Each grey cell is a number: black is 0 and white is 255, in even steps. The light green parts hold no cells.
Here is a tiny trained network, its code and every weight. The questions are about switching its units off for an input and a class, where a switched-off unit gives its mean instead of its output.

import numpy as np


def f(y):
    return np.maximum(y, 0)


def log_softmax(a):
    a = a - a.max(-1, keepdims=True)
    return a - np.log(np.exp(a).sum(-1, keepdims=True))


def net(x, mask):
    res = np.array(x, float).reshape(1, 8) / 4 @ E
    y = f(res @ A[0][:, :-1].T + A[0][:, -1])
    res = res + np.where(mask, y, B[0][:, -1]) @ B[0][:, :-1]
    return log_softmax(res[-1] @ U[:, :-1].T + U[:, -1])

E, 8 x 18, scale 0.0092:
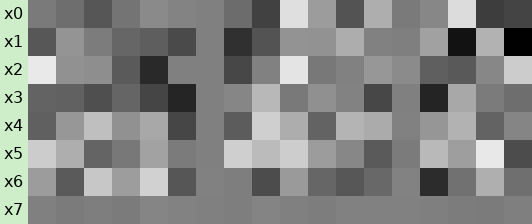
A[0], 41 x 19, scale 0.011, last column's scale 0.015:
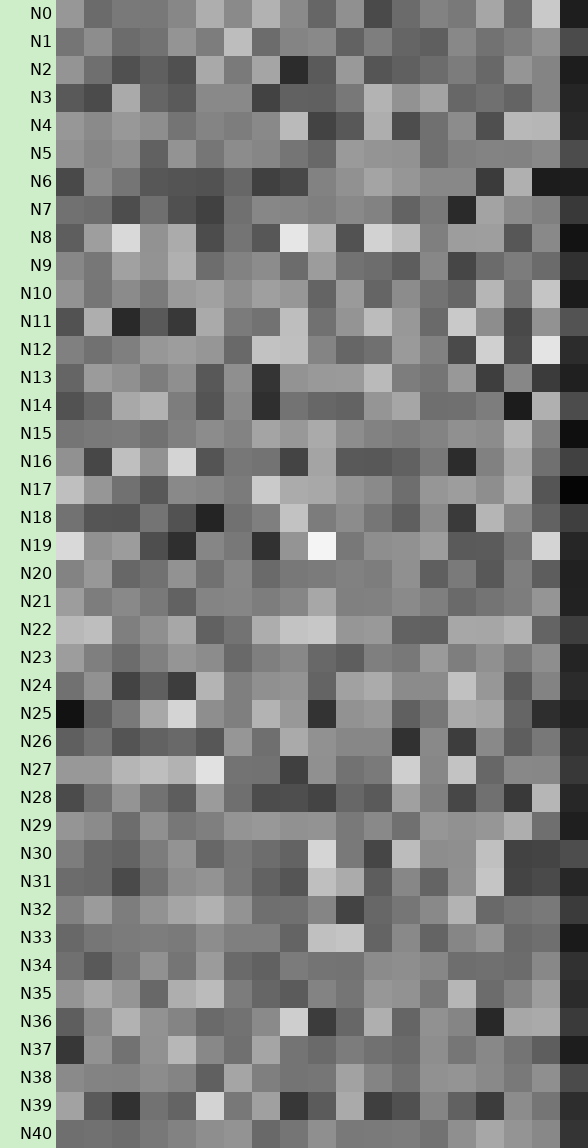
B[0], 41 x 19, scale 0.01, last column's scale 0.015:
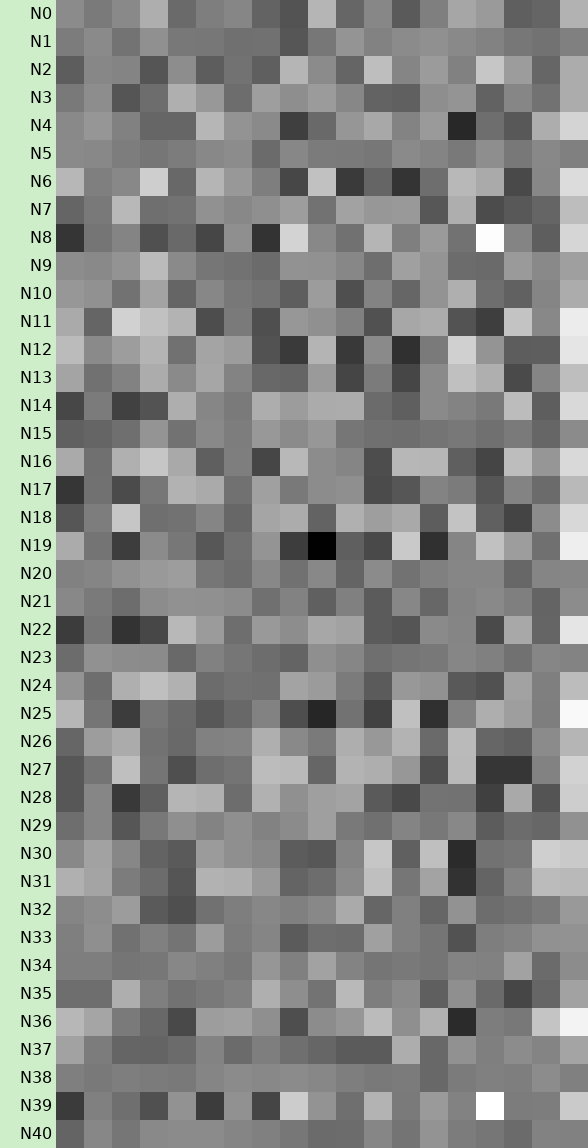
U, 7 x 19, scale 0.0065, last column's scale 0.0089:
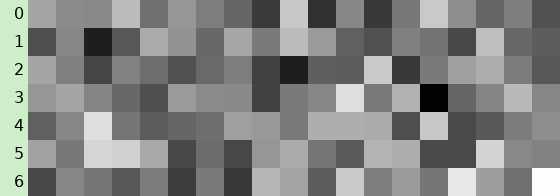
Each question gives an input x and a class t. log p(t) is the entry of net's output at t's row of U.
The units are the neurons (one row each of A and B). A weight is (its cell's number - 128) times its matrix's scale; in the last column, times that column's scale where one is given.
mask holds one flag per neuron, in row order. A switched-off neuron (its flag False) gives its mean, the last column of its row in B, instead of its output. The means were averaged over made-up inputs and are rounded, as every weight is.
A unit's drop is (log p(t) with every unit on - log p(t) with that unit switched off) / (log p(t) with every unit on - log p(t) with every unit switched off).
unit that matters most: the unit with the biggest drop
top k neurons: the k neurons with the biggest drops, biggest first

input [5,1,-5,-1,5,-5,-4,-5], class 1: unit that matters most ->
N14
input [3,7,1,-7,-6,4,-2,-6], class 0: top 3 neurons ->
(N6; N18; N13)
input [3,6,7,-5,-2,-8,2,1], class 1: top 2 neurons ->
(N28; N14)
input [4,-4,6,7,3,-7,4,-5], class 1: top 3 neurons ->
(N14; N28; N27)
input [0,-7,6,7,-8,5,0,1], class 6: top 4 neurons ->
(N39; N2; N6; N13)
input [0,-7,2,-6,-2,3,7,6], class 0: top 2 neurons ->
(N12; N11)
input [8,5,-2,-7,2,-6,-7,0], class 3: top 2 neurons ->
(N30; N31)
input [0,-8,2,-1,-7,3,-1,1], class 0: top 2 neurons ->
(N12; N0)
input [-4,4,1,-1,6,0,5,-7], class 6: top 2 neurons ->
(N8; N11)
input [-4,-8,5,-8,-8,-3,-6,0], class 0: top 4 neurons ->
(N0; N12; N10; N18)
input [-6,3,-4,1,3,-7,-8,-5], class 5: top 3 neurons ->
(N11; N24; N22)
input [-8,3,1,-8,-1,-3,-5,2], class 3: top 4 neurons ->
(N36; N4; N18; N7)
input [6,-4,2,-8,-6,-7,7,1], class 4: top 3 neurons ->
(N27; N22; N35)
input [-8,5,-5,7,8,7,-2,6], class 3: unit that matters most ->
N36
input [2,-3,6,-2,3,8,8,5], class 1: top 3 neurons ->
(N22; N17; N11)
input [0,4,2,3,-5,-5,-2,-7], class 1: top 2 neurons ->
(N28; N8)
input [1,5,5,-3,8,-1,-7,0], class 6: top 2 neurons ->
(N8; N16)
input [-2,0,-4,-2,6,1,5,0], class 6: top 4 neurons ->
(N8; N11; N24; N19)
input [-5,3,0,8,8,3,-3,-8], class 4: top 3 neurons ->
(N18; N26; N39)
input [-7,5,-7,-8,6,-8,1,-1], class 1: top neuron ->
(N14)
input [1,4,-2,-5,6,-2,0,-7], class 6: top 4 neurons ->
(N8; N18; N7; N26)
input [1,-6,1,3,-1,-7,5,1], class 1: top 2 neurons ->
(N28; N14)
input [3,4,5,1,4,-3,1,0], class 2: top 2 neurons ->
(N19; N12)
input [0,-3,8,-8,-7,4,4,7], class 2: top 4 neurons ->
(N19; N18; N7; N26)
